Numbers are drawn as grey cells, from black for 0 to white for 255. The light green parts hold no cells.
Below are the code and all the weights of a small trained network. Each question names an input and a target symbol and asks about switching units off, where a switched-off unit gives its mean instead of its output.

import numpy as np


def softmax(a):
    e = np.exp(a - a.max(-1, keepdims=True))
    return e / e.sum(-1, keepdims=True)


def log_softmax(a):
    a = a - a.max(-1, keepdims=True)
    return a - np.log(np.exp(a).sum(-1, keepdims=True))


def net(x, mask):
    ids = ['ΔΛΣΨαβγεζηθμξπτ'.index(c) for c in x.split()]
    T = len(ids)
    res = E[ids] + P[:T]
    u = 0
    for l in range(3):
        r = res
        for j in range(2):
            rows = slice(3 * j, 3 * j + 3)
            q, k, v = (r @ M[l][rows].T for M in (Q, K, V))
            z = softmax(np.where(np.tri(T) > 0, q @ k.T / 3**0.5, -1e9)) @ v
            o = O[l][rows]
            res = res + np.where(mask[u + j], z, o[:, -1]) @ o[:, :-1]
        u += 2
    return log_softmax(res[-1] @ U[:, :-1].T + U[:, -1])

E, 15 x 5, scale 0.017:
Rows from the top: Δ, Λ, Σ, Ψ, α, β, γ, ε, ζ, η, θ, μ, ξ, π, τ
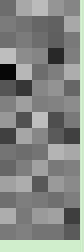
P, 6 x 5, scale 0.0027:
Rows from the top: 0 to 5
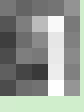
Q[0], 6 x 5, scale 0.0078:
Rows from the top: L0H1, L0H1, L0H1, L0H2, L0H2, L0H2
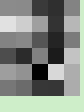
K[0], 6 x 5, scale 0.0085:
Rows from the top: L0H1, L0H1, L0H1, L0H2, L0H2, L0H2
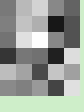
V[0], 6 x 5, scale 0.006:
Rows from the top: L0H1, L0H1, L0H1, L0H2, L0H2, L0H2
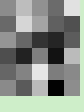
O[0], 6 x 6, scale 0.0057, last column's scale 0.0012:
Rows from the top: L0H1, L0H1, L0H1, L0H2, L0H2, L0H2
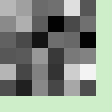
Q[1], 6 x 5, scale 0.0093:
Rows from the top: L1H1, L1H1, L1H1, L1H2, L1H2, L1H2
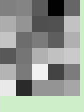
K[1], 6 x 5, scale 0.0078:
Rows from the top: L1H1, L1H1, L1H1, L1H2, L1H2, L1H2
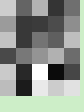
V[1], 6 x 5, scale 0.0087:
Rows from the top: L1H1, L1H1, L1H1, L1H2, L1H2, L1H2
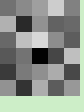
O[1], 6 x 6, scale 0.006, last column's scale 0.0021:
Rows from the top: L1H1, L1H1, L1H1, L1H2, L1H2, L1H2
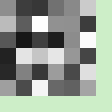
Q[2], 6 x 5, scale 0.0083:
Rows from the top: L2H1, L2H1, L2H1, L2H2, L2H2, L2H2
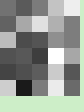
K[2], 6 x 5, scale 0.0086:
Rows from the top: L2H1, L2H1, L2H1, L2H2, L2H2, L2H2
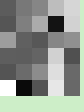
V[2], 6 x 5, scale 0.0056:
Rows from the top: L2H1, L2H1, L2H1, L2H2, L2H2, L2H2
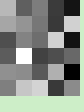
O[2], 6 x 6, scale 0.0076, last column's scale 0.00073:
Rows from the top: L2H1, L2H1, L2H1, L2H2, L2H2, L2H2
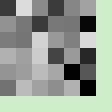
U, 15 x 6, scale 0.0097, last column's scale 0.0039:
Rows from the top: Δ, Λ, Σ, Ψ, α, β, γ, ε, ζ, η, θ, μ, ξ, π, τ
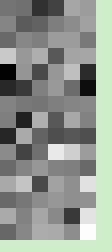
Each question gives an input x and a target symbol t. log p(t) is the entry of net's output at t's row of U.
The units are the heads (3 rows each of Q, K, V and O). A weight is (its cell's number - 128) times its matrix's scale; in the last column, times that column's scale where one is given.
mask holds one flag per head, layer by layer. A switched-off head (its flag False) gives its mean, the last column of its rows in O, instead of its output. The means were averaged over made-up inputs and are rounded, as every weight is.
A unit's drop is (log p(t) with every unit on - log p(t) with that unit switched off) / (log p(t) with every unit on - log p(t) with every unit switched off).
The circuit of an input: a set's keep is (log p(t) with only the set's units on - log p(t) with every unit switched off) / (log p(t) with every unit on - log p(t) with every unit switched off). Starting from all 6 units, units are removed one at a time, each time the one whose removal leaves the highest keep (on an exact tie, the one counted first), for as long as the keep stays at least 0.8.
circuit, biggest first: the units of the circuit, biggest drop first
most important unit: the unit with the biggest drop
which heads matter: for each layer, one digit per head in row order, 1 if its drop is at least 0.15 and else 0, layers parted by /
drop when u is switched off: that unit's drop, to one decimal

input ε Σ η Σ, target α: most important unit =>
L2H2
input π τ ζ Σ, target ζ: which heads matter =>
10 / 01 / 10
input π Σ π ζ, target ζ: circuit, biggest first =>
[L1H2, L2H1, L0H1]
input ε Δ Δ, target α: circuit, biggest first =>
[L2H2, L0H2, L2H1, L1H2]
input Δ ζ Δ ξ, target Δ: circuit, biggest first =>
[L1H1, L1H2]
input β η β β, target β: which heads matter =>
10 / 01 / 01
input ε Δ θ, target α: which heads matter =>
01 / 11 / 11
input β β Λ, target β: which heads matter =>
10 / 01 / 01
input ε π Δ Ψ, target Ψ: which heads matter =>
10 / 11 / 00
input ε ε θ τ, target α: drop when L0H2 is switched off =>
0.4
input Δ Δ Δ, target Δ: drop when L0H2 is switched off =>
0.0
